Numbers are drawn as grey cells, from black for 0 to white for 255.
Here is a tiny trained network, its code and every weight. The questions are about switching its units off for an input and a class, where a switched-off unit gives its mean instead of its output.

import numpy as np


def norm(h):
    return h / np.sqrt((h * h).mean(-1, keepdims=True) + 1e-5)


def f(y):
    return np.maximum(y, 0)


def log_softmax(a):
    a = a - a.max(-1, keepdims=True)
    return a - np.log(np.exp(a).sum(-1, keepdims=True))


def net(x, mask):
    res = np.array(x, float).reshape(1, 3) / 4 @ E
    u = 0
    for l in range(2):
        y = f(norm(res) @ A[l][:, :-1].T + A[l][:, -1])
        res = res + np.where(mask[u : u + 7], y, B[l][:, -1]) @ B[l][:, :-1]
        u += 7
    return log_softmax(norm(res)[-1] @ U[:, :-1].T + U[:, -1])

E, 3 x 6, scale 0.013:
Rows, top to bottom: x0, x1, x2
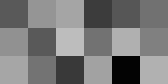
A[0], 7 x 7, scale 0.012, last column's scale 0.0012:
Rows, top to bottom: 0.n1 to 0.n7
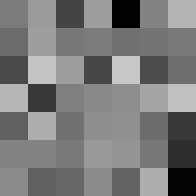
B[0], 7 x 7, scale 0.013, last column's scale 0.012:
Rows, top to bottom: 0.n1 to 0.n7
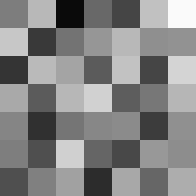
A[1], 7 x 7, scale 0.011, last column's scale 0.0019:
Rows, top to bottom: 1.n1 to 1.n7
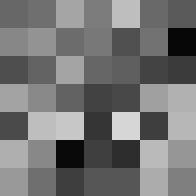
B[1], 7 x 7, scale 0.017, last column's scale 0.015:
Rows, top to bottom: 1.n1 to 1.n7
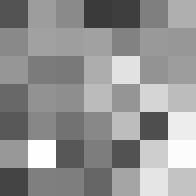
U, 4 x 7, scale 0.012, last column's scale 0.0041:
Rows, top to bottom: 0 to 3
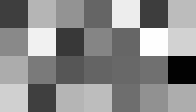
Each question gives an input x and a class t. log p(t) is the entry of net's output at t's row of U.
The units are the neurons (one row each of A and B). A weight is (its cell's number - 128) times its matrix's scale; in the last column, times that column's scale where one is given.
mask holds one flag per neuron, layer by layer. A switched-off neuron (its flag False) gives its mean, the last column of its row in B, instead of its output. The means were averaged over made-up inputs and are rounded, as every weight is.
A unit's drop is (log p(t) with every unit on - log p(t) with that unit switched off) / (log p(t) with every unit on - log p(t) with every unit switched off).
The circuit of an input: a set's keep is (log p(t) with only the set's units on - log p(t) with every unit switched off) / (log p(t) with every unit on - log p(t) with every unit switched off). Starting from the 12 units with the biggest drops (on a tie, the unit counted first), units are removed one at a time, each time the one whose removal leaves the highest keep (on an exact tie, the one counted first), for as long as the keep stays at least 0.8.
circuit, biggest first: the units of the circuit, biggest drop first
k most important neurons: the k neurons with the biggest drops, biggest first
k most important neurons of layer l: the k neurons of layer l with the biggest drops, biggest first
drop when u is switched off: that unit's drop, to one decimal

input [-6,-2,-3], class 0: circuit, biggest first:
1.n6
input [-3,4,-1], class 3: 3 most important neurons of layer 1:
1.n6, 1.n5, 1.n7
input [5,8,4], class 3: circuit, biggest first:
0.n1, 0.n3, 1.n6, 1.n5
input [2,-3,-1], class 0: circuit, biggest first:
0.n3, 1.n6
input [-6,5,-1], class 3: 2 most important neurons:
1.n6, 0.n3
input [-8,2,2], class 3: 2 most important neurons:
0.n1, 1.n6
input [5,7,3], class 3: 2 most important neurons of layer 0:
0.n1, 0.n3
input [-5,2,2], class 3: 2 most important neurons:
0.n4, 0.n1
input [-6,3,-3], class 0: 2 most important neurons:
0.n1, 1.n6
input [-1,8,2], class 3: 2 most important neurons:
0.n1, 1.n6
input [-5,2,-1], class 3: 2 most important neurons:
0.n1, 1.n6
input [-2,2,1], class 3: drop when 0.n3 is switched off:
0.2
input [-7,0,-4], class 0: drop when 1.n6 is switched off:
0.1
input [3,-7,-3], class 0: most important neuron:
0.n3
